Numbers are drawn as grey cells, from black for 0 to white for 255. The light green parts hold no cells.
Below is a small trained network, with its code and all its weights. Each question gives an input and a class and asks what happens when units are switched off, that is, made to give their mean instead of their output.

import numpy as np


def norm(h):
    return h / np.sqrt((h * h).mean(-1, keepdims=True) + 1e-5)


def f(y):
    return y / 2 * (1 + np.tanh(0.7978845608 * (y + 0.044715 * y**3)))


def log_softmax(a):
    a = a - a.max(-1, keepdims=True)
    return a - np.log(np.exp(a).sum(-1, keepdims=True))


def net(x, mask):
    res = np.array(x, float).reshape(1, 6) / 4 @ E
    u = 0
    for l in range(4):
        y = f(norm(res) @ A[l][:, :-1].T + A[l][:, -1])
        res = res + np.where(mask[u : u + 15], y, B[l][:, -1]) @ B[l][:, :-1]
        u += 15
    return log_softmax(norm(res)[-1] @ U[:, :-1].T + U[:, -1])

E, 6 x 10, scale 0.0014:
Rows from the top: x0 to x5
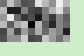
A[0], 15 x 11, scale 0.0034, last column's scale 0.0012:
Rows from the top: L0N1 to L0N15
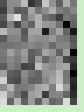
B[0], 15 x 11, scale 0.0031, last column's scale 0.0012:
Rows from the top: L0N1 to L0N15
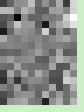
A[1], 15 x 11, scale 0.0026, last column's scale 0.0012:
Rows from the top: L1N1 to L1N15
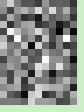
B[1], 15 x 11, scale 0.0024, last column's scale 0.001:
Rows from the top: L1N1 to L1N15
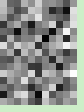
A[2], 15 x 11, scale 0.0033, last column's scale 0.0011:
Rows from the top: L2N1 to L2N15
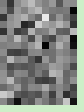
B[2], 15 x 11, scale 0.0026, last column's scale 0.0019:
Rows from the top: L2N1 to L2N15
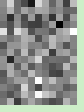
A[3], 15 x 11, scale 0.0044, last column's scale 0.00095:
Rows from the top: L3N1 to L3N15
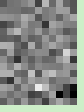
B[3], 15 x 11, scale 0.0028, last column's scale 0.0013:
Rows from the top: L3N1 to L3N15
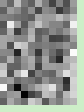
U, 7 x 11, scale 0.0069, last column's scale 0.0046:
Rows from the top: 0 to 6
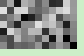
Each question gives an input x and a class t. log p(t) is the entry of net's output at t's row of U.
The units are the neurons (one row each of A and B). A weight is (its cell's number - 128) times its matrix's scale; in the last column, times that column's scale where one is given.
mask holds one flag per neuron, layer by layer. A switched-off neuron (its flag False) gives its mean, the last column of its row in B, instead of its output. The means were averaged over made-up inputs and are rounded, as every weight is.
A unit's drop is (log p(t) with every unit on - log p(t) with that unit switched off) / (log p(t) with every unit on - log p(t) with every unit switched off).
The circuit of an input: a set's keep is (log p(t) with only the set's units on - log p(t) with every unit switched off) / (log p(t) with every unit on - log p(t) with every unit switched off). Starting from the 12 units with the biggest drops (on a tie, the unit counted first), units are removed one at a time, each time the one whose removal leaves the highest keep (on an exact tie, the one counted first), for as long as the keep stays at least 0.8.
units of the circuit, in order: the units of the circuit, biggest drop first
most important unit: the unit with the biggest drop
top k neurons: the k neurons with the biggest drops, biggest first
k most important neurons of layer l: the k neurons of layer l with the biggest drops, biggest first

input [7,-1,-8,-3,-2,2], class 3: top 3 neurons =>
[L1N2, L3N13, L1N4]
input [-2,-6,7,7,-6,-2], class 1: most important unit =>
L1N7
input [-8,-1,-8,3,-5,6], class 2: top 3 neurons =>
[L1N4, L3N14, L1N3]
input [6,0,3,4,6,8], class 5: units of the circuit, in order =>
[L0N1, L2N3]
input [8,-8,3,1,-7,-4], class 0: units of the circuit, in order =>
[L0N3, L3N8]
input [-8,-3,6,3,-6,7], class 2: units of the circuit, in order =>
[L1N4, L3N14]
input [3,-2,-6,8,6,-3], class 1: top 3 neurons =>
[L1N7, L1N11, L0N15]
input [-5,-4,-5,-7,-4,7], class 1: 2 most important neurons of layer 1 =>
[L1N14, L1N15]
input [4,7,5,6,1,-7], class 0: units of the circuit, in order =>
[L0N12, L3N9]
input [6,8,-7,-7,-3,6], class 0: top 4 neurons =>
[L0N12, L1N11, L1N7, L0N11]
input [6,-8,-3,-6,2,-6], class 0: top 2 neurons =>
[L1N5, L0N3]
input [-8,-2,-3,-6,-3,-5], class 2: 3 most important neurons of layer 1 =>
[L1N4, L1N11, L1N7]
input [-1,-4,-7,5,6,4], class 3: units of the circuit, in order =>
[L1N2, L3N13]
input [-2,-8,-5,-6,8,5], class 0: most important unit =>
L1N5
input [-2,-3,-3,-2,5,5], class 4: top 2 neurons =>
[L0N4, L1N14]
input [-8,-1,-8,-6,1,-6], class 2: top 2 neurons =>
[L1N4, L3N14]
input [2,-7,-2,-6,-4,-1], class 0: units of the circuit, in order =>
[L1N5, L3N8]
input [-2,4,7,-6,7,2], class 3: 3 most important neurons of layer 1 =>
[L1N11, L1N7, L1N3]
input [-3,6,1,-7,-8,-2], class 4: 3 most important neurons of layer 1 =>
[L1N6, L1N11, L1N12]
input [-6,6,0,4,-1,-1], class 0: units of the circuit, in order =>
[L0N12, L3N9]
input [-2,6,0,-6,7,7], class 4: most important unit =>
L0N4
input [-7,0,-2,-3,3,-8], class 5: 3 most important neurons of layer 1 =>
[L1N14, L1N13, L1N10]
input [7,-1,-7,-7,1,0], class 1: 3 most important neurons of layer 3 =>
[L3N11, L3N7, L3N4]
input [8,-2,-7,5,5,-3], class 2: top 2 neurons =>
[L2N4, L1N10]
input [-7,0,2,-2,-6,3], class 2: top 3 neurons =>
[L1N4, L3N14, L0N4]
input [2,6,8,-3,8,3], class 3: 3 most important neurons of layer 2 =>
[L2N14, L2N12, L2N9]
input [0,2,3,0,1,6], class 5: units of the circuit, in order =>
[L0N1]
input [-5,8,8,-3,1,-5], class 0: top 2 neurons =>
[L0N12, L1N2]
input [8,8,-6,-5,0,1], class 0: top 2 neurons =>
[L0N12, L1N4]
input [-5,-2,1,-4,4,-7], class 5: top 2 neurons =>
[L1N14, L0N5]
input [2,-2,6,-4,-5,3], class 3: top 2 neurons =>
[L0N4, L3N13]
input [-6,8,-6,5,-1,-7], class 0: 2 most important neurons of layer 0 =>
[L0N12, L0N1]
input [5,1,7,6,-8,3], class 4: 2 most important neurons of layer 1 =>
[L1N6, L1N2]
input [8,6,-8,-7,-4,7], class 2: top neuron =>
[L1N11]
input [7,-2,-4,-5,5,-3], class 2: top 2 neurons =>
[L2N4, L1N11]
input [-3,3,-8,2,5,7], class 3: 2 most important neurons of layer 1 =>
[L1N2, L1N14]
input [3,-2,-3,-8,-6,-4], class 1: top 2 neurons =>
[L0N4, L3N11]
